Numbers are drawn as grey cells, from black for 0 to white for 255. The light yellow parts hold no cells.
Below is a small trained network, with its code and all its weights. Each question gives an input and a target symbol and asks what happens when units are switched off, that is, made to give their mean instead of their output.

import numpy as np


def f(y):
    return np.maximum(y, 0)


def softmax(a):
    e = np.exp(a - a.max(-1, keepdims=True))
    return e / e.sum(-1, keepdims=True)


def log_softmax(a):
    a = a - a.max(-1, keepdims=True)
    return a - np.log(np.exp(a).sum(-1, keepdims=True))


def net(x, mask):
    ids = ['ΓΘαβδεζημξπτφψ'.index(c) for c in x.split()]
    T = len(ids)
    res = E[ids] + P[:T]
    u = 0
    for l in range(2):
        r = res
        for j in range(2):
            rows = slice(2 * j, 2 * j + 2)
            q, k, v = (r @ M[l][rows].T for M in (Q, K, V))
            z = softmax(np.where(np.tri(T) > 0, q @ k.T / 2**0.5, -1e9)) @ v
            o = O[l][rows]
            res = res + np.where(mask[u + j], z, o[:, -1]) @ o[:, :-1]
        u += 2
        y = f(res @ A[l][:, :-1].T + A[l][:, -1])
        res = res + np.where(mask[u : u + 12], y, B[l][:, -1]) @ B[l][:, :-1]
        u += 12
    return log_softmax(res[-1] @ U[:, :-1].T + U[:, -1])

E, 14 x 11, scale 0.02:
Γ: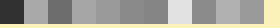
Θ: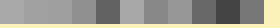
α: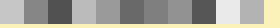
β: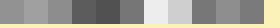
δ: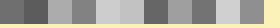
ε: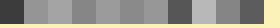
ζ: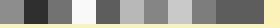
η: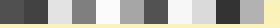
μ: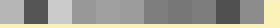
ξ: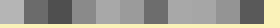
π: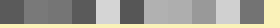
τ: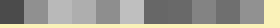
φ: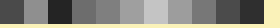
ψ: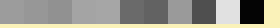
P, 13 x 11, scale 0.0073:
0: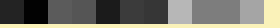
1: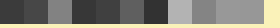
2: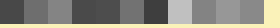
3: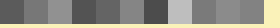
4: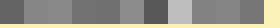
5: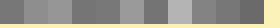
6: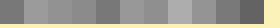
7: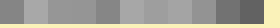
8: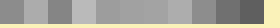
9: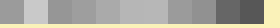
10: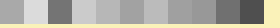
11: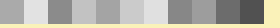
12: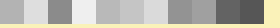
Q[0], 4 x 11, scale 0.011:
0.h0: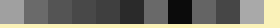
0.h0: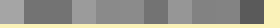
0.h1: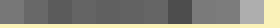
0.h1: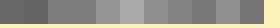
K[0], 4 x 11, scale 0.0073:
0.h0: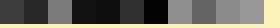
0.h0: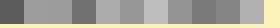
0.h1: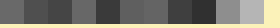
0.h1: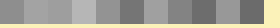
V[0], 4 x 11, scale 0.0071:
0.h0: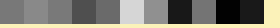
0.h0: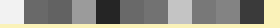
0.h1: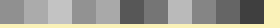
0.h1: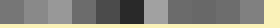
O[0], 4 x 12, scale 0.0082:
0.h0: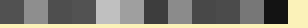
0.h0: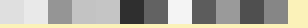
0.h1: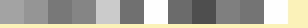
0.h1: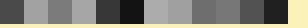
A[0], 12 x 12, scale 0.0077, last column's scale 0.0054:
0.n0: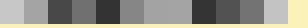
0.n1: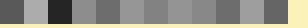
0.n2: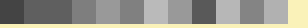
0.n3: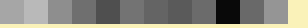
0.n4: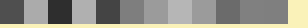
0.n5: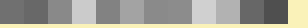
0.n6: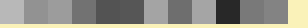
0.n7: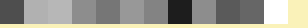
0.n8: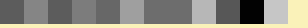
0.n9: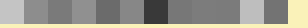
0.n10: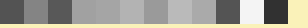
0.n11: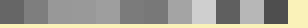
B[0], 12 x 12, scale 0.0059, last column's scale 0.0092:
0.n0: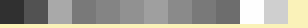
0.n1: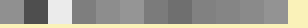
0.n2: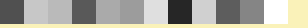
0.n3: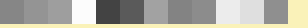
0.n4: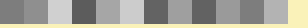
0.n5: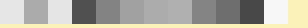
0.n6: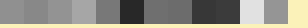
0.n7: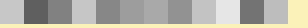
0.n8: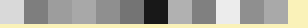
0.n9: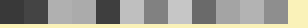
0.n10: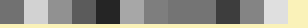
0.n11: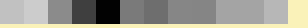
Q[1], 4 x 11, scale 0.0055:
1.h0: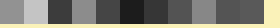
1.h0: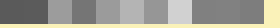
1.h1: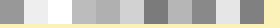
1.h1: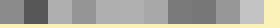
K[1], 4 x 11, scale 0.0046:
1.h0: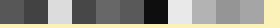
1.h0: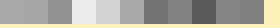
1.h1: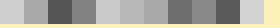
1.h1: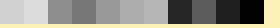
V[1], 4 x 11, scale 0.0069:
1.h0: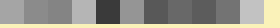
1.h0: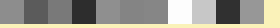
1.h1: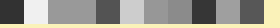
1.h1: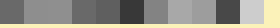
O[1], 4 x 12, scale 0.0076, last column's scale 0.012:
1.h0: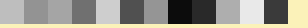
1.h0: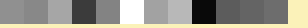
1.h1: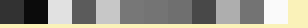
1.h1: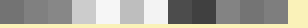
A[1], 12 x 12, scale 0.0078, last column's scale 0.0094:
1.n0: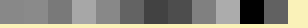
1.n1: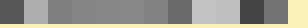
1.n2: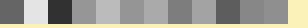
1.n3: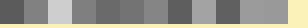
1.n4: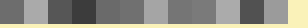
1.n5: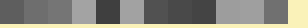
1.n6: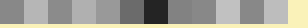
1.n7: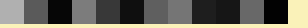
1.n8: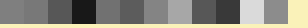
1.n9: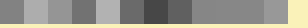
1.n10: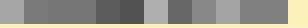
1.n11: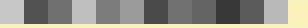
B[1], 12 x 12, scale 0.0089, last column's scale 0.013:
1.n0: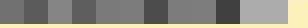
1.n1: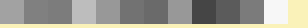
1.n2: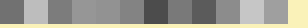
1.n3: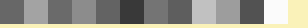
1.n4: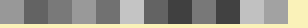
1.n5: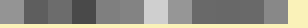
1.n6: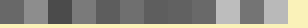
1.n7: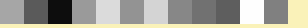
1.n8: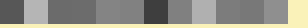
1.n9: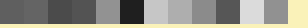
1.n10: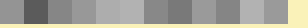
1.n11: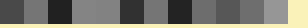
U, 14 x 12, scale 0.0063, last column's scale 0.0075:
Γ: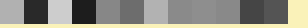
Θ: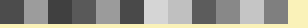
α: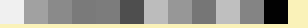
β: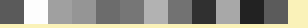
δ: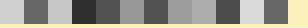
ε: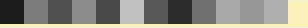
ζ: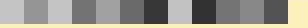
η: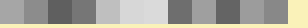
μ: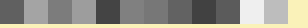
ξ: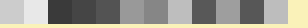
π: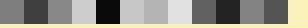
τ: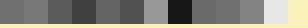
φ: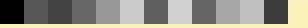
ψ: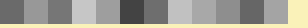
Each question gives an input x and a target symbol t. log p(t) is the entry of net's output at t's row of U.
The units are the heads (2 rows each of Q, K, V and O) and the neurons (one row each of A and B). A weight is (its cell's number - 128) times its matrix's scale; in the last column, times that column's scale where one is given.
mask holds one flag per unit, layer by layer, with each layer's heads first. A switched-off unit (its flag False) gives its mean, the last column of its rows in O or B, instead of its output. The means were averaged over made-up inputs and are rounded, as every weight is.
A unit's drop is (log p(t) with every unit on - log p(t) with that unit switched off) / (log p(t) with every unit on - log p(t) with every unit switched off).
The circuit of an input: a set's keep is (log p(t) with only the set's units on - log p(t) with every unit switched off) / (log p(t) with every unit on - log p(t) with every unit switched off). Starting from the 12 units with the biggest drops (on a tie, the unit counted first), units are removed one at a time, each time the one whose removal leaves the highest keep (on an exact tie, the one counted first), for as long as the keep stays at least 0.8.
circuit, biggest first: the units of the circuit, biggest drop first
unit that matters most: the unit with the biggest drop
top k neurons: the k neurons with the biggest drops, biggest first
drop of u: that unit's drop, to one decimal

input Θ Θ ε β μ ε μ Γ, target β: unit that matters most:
0.n2
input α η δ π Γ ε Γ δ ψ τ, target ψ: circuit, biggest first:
(1.h0 0.n7 1.n3)
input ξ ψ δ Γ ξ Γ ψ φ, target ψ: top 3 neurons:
(0.n8 0.n1 0.n0)
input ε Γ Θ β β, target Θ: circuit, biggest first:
(0.n0 0.n5 0.h0)
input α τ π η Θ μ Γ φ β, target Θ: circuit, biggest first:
(0.n0 0.h0)
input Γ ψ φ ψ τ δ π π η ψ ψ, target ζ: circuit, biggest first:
(1.n0 1.n3)
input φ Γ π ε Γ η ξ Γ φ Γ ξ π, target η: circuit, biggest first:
(0.n2 0.h1)
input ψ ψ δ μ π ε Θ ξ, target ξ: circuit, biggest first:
(1.h1 0.n0 0.n2)
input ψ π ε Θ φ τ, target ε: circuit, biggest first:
(0.h0 0.n5)
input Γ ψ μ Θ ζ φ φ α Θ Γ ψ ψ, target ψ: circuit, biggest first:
(1.h0 0.h1 0.n10)
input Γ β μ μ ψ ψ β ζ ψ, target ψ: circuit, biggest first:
(1.h0 0.n10 0.h1)
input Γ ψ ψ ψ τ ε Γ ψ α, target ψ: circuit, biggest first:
(1.h0 0.h1 0.n10)
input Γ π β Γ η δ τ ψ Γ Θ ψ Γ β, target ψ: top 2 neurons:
(0.n0 1.n3)
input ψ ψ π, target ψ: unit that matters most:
1.h0
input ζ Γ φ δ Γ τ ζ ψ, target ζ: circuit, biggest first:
(1.n0 0.h0)
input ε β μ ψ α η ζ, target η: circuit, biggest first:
(0.h1 1.h0)
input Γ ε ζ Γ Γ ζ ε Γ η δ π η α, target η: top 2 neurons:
(0.n10 1.n10)
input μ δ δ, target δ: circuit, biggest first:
(1.h1 0.h1 0.n5)
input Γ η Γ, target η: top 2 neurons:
(1.n4 1.n6)
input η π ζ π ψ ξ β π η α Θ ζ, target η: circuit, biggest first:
(0.h1)
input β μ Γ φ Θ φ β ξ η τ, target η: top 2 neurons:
(0.n10 0.n7)
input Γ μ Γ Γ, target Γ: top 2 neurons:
(0.n2 0.n5)
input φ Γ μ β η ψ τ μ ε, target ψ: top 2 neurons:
(1.n1 0.n7)
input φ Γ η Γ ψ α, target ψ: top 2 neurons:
(0.n9 0.n11)
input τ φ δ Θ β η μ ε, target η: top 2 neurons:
(0.n10 1.n3)
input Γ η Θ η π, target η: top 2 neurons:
(1.n4 0.n10)
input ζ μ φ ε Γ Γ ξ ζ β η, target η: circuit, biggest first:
(0.h1)
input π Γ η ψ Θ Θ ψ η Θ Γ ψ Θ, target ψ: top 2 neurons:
(0.n0 0.n2)
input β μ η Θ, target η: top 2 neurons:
(0.n10 0.n11)
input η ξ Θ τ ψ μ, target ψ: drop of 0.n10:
0.2
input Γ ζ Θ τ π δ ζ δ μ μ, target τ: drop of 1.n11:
0.7
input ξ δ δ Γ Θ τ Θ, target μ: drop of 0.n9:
-0.1
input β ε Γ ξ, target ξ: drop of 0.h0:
0.1
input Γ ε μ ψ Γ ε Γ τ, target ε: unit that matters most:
0.h0
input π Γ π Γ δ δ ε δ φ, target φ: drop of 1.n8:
0.0
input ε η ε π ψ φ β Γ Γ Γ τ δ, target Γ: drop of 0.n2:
0.2
